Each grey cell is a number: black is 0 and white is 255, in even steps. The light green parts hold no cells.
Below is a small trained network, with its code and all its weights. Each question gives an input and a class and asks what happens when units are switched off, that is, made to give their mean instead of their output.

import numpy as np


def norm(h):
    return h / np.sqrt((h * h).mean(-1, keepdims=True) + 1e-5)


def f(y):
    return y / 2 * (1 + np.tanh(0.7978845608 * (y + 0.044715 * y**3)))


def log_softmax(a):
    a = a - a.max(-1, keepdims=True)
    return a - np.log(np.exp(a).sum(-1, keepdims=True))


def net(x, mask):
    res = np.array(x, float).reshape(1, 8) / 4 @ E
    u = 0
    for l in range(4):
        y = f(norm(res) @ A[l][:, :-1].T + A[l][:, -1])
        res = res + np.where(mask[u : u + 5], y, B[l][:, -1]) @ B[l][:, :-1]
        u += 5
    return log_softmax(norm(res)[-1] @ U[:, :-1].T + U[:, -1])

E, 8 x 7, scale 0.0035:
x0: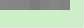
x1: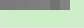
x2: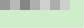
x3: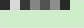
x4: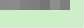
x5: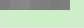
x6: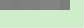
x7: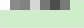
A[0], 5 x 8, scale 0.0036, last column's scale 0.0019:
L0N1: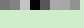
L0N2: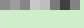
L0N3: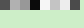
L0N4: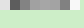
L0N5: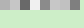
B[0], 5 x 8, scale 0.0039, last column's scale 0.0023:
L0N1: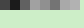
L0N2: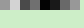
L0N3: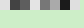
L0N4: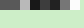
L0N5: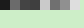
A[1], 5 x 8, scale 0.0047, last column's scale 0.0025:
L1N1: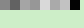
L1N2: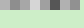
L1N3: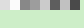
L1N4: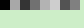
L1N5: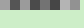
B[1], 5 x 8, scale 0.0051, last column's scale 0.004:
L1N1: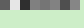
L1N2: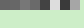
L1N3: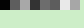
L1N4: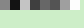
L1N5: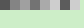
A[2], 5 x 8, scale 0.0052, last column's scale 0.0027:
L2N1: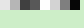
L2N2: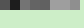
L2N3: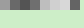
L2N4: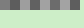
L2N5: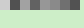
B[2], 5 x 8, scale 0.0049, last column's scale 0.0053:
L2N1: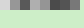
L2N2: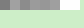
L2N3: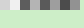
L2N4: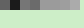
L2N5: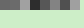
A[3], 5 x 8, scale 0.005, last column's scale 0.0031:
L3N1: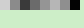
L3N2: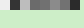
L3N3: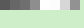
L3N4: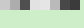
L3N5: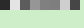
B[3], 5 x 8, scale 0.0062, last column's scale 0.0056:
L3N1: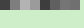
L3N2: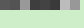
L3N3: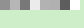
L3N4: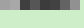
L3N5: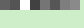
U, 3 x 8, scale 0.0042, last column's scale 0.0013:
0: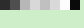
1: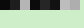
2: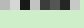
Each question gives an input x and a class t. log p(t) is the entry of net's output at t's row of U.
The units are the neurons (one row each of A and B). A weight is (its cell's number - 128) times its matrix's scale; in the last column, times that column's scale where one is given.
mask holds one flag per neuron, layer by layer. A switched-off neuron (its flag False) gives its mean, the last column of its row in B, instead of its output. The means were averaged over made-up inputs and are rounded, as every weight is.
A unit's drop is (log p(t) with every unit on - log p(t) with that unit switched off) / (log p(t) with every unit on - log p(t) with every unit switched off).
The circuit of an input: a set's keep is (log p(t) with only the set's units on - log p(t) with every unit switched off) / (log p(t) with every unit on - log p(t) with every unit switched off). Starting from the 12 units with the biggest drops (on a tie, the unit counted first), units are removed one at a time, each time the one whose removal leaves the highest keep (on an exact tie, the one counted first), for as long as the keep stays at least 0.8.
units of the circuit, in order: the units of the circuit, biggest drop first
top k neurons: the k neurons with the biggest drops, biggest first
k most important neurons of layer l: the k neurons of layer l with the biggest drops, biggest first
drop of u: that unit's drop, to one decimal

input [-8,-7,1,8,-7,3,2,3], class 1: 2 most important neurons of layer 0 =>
L0N3, L0N4
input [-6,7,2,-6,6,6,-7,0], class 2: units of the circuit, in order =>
L1N4, L2N3
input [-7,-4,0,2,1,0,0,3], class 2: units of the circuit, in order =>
L1N4
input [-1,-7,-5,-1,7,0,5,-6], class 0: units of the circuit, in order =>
L2N2, L3N3, L0N4
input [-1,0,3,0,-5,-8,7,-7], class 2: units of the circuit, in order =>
L0N3, L3N3
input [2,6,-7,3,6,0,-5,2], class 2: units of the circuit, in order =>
L1N4, L1N3
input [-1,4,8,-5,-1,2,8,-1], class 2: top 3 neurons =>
L0N3, L1N4, L1N1
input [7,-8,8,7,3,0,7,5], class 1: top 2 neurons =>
L0N2, L3N5
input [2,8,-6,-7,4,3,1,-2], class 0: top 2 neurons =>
L1N4, L1N5
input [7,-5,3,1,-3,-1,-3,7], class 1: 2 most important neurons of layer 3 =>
L3N5, L3N3
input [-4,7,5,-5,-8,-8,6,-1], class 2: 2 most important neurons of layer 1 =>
L1N4, L1N1
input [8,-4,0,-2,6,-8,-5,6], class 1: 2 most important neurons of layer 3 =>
L3N3, L3N2
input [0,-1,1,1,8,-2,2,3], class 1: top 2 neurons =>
L0N2, L3N3
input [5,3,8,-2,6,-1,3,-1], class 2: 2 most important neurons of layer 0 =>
L0N3, L0N5
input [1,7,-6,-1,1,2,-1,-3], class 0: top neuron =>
L2N2
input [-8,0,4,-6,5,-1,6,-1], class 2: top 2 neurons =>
L1N4, L1N1
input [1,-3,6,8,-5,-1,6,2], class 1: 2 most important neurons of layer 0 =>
L0N2, L0N1
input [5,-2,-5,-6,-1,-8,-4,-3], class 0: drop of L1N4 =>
0.2
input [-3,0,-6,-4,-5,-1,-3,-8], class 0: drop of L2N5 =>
0.0
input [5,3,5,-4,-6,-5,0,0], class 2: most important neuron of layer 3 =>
L3N4
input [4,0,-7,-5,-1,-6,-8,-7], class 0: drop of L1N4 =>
0.1
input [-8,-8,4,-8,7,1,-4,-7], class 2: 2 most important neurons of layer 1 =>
L1N4, L1N1
